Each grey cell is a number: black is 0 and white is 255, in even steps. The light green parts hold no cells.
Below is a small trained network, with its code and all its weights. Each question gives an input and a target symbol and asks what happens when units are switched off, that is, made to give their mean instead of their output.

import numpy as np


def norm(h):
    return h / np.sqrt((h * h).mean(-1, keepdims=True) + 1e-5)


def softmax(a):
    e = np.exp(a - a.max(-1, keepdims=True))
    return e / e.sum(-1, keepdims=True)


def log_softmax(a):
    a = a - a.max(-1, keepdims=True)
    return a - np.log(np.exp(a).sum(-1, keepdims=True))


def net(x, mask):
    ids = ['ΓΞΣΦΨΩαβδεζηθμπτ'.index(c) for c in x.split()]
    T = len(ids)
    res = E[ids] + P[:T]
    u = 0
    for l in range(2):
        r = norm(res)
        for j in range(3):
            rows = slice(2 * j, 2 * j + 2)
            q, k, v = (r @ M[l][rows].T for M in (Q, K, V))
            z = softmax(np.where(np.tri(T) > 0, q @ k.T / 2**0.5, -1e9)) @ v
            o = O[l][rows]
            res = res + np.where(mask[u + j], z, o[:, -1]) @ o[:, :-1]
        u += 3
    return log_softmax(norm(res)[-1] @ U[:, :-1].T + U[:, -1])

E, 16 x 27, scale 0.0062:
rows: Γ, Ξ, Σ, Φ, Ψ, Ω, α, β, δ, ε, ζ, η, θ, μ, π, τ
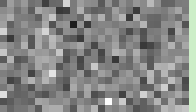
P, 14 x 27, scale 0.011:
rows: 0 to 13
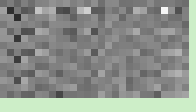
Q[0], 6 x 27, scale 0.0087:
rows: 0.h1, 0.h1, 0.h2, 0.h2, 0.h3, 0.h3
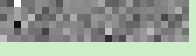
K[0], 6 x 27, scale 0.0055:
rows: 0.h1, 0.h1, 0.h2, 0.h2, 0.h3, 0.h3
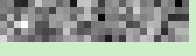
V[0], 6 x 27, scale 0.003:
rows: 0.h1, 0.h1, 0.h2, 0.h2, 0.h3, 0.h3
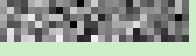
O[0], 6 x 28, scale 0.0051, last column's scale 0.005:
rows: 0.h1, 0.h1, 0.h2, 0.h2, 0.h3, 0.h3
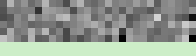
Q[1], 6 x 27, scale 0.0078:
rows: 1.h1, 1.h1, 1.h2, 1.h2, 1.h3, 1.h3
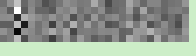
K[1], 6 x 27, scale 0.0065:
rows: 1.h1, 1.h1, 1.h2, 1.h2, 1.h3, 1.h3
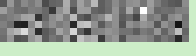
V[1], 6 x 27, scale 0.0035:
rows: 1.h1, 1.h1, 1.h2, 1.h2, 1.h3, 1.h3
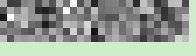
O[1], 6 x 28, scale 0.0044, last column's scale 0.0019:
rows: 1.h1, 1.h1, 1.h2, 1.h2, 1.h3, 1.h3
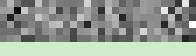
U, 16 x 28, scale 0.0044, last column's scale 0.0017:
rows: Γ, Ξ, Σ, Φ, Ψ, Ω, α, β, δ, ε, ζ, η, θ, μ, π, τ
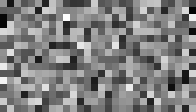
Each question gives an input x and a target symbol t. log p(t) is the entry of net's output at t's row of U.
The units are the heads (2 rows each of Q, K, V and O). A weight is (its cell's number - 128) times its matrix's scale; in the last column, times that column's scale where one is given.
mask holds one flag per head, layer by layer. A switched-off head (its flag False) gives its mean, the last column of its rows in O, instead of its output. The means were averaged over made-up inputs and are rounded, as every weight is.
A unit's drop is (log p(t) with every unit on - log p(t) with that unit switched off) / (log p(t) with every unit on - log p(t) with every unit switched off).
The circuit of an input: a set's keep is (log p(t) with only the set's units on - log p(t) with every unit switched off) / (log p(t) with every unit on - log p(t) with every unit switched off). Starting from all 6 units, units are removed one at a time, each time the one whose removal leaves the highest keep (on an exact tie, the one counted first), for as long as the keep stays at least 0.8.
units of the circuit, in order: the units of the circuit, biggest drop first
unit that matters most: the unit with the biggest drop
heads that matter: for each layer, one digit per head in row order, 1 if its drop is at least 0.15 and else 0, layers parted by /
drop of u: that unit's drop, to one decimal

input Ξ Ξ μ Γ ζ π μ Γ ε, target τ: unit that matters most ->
1.h2
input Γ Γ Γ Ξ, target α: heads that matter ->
011 / 010
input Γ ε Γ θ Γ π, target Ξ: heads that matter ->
001 / 001
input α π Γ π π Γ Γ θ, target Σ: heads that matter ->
001 / 001
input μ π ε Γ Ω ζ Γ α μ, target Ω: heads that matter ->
000 / 010
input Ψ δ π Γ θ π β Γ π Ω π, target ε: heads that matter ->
010 / 000
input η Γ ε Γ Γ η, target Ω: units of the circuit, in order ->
1.h2; 1.h3
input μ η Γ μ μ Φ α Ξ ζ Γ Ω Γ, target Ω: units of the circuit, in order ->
1.h2; 0.h3
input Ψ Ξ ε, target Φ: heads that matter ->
110 / 100
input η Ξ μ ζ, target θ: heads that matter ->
011 / 011
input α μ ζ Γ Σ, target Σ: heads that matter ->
001 / 000
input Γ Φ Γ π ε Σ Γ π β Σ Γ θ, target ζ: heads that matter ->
010 / 010
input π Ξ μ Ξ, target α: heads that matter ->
001 / 010
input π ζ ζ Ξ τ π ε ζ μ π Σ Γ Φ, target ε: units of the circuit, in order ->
0.h3; 1.h1
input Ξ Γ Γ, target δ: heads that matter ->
101 / 010
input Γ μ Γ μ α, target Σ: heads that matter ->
001 / 000
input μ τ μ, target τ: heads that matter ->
000 / 010
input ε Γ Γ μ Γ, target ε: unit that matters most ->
0.h2
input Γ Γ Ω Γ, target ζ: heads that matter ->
000 / 100
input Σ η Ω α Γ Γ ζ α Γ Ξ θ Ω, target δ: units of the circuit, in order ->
0.h1; 1.h2
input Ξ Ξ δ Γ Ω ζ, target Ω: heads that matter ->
000 / 010
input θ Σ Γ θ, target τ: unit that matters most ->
0.h3
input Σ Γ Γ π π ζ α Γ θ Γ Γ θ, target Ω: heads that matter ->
001 / 010
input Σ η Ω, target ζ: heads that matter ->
110 / 001
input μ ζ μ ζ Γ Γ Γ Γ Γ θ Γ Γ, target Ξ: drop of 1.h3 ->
0.4
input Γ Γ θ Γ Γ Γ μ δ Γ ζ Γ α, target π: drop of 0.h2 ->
0.1
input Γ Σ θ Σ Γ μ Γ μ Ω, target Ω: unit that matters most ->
1.h2
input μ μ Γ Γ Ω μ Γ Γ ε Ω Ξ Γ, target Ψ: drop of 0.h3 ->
0.2
